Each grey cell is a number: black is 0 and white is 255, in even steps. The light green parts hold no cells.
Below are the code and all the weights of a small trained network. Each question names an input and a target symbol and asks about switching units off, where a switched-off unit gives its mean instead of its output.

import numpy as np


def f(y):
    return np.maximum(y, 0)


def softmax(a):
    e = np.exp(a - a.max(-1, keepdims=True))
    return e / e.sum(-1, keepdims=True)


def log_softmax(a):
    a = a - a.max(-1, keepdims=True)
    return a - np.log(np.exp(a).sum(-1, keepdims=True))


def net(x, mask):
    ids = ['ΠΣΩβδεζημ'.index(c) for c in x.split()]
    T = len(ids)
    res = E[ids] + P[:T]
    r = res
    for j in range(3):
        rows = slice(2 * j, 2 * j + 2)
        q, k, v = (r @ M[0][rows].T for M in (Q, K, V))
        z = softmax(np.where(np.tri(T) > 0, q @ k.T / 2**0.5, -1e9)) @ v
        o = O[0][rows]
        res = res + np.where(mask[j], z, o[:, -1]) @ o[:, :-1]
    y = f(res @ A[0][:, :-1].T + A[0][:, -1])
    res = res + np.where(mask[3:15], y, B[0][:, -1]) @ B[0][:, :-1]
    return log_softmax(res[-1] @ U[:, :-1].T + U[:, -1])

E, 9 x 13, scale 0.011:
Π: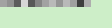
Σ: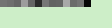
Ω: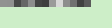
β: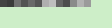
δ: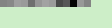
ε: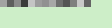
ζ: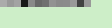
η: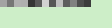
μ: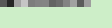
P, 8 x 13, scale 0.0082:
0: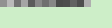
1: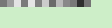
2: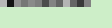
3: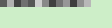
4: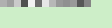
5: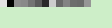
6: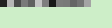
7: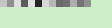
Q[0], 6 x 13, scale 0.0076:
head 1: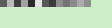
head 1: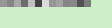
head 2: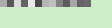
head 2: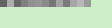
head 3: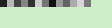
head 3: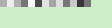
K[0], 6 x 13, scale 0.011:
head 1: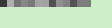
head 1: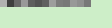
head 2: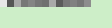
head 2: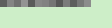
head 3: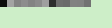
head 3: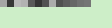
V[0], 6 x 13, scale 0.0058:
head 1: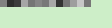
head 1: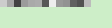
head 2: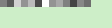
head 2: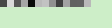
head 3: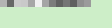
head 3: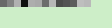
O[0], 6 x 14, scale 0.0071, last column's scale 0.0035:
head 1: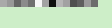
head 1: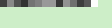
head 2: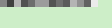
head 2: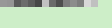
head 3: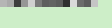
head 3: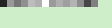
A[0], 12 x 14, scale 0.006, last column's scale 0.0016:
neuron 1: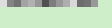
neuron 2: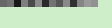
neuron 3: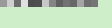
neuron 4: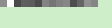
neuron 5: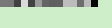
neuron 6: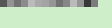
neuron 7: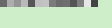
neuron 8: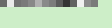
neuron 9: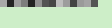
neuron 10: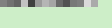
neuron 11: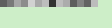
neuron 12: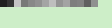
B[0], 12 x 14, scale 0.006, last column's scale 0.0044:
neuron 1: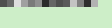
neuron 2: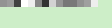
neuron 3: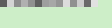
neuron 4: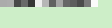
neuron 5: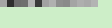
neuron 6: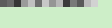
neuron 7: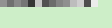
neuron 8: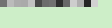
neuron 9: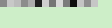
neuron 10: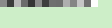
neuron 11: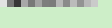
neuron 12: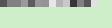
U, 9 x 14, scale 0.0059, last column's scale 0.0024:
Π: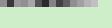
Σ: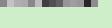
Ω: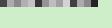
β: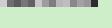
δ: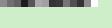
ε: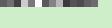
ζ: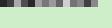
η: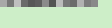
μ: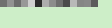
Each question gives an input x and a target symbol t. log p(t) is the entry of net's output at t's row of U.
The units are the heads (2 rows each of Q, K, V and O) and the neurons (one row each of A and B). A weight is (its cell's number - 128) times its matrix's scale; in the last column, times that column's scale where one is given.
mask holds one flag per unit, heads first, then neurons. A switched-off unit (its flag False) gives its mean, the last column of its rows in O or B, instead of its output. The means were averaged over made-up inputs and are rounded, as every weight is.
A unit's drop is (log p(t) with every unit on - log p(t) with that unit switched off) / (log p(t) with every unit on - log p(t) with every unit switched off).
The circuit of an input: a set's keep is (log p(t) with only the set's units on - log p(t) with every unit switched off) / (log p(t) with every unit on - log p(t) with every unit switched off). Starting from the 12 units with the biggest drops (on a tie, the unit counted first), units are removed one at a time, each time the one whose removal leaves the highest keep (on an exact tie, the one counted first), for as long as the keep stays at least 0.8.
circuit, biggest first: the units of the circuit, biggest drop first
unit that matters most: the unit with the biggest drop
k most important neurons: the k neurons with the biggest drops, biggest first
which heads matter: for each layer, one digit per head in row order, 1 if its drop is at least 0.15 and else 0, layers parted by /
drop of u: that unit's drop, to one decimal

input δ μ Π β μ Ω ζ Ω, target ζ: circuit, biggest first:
[head 3; head 1; neuron 2]
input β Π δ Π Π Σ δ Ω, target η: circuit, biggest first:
[head 3; head 1; neuron 9]
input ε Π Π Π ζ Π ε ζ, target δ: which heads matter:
100
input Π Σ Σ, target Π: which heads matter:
001
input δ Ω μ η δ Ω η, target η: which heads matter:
101
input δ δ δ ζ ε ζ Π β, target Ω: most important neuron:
[neuron 12]
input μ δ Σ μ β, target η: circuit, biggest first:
[head 1; head 3; neuron 9]
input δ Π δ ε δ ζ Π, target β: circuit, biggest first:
[head 2; neuron 4; neuron 5; neuron 7]
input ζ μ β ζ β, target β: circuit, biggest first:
[head 1; neuron 11; head 3]
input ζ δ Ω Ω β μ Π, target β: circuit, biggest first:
[head 2; neuron 4; neuron 5]
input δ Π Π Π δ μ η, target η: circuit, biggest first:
[head 3; neuron 9; head 1]
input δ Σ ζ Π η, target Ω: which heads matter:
101
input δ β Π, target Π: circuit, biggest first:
[head 3; neuron 5; neuron 1]
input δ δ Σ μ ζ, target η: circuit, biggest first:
[head 3; head 1; neuron 9]
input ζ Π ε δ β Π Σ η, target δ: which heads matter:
101
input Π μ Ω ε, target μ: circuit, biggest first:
[head 3; neuron 8; neuron 6; neuron 10]
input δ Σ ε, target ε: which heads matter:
011
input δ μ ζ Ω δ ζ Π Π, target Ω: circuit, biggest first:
[head 3; neuron 12; head 2]
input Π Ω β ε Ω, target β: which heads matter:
101
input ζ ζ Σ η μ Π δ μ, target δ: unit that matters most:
head 1
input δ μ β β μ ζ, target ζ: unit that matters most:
head 3
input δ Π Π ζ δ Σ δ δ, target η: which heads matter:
101
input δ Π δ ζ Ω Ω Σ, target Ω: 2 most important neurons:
[neuron 2; neuron 9]
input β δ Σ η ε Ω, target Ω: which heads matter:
001
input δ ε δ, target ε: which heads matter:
011
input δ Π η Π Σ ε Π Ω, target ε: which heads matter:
111
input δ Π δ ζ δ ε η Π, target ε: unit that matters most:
head 2
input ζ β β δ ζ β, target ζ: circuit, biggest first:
[head 3; neuron 12]
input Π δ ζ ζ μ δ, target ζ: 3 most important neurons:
[neuron 12; neuron 6; neuron 11]
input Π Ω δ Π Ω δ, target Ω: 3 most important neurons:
[neuron 9; neuron 2; neuron 12]
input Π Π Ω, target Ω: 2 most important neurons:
[neuron 9; neuron 2]
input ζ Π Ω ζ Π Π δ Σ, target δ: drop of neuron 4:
0.1
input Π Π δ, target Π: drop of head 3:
0.7
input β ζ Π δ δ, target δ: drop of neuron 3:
0.1
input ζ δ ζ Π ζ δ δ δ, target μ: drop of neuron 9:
0.0
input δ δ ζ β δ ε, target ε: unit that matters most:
head 2
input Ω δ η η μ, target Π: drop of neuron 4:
0.2
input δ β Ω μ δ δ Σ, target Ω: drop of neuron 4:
-0.1
